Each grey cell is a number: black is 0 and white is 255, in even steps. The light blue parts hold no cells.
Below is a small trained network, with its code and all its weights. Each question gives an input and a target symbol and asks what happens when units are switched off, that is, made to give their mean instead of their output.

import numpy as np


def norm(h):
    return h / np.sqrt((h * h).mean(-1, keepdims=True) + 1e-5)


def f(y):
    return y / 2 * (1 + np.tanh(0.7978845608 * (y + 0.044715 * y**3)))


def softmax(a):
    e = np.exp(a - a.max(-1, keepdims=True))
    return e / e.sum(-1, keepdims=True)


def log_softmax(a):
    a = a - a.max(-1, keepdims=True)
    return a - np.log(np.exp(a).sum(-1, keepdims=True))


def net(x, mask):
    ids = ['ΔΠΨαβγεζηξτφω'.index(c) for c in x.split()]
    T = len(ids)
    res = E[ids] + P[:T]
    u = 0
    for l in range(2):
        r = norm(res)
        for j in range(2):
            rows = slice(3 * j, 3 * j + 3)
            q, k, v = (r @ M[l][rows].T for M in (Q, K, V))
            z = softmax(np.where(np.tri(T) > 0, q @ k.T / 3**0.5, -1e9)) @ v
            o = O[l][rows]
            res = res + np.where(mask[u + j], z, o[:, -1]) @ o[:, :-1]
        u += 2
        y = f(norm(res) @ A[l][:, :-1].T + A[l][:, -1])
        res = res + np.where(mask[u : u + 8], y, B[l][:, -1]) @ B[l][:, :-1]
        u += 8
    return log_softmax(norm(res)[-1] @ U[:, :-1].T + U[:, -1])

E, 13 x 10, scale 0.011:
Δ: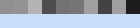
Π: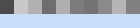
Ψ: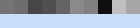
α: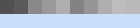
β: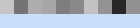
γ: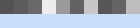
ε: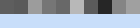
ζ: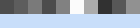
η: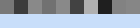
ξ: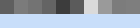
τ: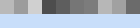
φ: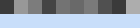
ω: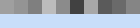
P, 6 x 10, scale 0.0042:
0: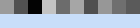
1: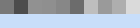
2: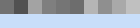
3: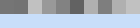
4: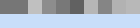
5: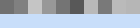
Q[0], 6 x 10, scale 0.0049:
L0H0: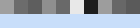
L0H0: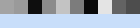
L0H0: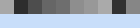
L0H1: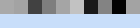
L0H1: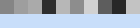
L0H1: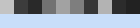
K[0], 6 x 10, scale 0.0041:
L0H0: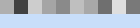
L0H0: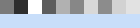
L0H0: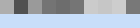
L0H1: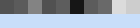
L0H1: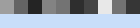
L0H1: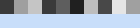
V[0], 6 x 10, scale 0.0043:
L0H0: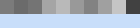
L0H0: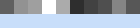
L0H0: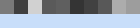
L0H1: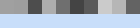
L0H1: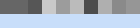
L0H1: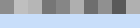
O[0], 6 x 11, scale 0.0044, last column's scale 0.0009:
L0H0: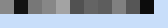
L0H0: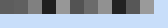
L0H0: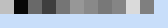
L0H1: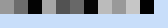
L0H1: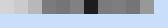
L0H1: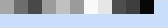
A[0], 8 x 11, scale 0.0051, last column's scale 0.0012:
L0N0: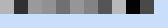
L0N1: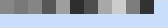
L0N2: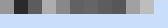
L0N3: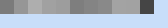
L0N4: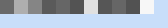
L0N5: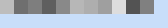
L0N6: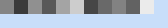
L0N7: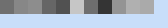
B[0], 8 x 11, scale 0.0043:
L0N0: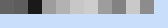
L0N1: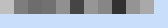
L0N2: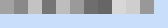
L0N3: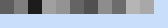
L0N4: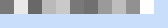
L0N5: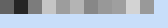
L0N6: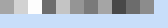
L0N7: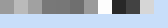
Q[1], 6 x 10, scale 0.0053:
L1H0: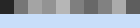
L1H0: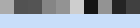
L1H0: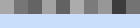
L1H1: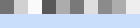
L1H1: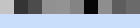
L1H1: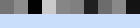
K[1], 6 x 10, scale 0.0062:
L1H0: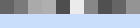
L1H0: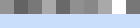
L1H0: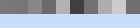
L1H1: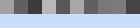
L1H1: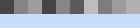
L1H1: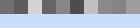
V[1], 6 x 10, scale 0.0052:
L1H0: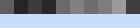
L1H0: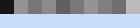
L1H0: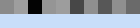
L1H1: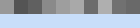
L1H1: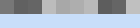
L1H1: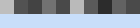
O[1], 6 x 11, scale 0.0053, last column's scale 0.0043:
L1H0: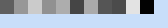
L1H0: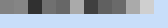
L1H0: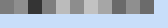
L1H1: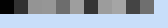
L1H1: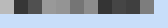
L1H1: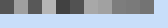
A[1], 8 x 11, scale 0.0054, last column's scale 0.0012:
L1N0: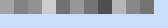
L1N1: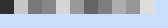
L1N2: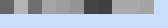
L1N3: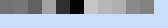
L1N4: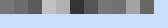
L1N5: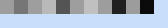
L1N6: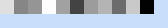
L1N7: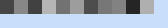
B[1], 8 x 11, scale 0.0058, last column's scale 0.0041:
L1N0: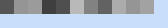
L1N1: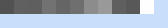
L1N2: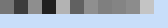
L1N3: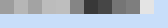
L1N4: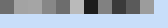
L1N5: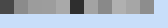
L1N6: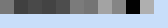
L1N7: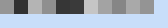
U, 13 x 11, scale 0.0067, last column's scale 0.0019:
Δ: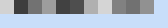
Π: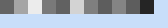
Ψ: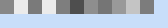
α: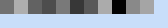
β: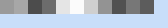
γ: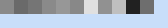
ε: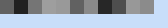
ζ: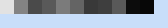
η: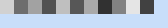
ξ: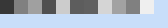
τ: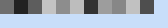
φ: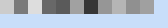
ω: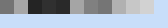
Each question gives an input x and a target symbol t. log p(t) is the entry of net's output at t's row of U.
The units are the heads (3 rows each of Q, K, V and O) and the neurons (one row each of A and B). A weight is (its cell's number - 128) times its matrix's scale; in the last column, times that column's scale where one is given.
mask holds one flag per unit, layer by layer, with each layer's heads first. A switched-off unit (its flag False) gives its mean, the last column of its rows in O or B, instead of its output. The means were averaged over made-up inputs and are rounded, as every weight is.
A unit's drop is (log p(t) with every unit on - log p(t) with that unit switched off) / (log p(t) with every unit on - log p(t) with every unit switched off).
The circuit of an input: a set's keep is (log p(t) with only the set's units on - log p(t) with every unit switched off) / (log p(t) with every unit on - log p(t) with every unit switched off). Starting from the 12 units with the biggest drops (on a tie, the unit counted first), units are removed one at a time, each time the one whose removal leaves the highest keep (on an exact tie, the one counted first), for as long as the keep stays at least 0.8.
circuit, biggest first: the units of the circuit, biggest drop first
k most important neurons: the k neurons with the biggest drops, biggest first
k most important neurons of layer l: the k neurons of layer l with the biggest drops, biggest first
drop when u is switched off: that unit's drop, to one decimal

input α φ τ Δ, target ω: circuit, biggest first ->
L0N0; L1H0
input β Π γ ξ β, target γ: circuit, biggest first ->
L1N5; L1N6
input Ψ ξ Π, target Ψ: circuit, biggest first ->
L1H1
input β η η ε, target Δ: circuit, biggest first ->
L1N7; L0N7; L1H1
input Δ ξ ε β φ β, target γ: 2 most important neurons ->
L1N6; L1N5
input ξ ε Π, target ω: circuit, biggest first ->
L0H0; L1H0; L0H1; L1N3
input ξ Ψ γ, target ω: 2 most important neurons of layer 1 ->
L1N0; L1N6
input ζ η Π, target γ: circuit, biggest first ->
L0H1; L1H1
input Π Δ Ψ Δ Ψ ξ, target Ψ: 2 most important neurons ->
L1N3; L1N2
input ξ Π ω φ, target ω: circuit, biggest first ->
L1H0; L0H0
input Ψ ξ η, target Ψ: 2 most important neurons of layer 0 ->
L0N7; L0N4
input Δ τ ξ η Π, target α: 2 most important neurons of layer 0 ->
L0N0; L0N1
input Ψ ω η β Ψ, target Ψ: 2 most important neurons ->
L0N7; L1N3
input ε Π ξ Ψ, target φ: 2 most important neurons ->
L0N7; L0N6
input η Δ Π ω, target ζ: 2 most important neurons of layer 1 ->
L1N6; L1N4
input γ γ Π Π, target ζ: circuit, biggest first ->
L1H1
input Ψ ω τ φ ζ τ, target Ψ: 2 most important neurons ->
L1N3; L0N4
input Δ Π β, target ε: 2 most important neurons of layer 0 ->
L0N0; L0N7
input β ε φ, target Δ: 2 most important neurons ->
L1N7; L0N7
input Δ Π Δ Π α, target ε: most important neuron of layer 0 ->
L0N0
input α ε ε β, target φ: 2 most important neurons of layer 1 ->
L1N1; L1N0
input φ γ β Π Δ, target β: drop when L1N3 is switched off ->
0.0
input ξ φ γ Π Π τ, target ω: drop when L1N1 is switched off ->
-0.1
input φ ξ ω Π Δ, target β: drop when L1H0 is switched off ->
0.1
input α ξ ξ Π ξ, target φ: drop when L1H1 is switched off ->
0.2
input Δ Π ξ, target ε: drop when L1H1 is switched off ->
0.6
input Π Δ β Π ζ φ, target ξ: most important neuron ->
L0N4
